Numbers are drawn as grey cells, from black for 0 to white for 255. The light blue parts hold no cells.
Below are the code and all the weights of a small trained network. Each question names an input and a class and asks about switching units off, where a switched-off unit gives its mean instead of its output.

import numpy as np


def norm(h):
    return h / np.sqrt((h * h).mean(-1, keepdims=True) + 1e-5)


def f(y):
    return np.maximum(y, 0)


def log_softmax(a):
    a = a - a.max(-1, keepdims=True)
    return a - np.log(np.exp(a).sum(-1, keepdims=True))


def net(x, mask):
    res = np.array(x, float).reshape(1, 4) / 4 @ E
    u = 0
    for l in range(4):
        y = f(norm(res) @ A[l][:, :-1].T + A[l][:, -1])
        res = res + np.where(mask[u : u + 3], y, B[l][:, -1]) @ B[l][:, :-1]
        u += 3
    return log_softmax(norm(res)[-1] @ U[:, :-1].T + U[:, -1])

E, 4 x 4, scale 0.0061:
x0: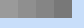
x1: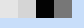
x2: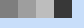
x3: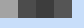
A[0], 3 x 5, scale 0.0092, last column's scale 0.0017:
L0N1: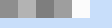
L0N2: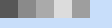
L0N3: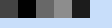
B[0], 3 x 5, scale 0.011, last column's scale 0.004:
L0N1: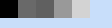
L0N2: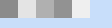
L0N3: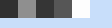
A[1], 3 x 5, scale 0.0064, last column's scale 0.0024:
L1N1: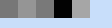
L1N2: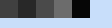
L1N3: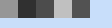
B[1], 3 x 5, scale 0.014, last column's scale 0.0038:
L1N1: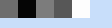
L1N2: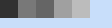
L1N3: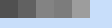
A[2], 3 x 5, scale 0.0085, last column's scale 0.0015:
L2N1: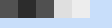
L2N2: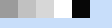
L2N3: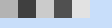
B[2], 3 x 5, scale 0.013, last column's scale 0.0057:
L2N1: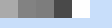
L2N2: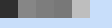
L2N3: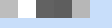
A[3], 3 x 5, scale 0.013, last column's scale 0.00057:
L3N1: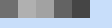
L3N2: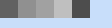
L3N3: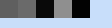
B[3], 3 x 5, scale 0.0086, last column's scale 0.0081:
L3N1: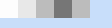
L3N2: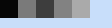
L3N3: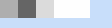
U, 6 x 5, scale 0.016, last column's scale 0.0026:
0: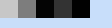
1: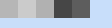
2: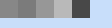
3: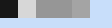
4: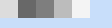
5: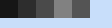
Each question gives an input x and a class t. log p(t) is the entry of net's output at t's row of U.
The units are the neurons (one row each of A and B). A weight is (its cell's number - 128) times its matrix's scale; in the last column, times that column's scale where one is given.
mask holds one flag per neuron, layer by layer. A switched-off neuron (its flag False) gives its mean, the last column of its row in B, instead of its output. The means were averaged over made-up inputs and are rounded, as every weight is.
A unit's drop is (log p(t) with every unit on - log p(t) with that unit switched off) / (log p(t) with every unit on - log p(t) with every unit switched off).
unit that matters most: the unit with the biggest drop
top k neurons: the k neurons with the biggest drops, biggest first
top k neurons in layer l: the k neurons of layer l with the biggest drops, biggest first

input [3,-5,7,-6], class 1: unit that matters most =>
L3N1
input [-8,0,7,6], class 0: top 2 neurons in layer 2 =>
(L2N3 L2N2)
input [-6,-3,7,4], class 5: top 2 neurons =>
(L0N2 L1N2)
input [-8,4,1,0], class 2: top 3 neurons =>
(L3N3 L0N1 L2N3)
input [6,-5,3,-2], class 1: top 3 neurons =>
(L3N1 L0N1 L2N3)
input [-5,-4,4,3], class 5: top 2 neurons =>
(L0N3 L1N2)
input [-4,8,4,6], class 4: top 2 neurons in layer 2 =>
(L2N1 L2N3)
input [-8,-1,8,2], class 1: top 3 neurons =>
(L2N3 L0N3 L0N1)
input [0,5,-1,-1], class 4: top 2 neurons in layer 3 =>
(L3N3 L3N2)
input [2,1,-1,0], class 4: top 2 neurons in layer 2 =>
(L2N1 L2N2)
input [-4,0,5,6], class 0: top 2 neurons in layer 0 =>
(L0N1 L0N3)
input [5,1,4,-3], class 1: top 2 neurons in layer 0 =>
(L0N3 L0N2)
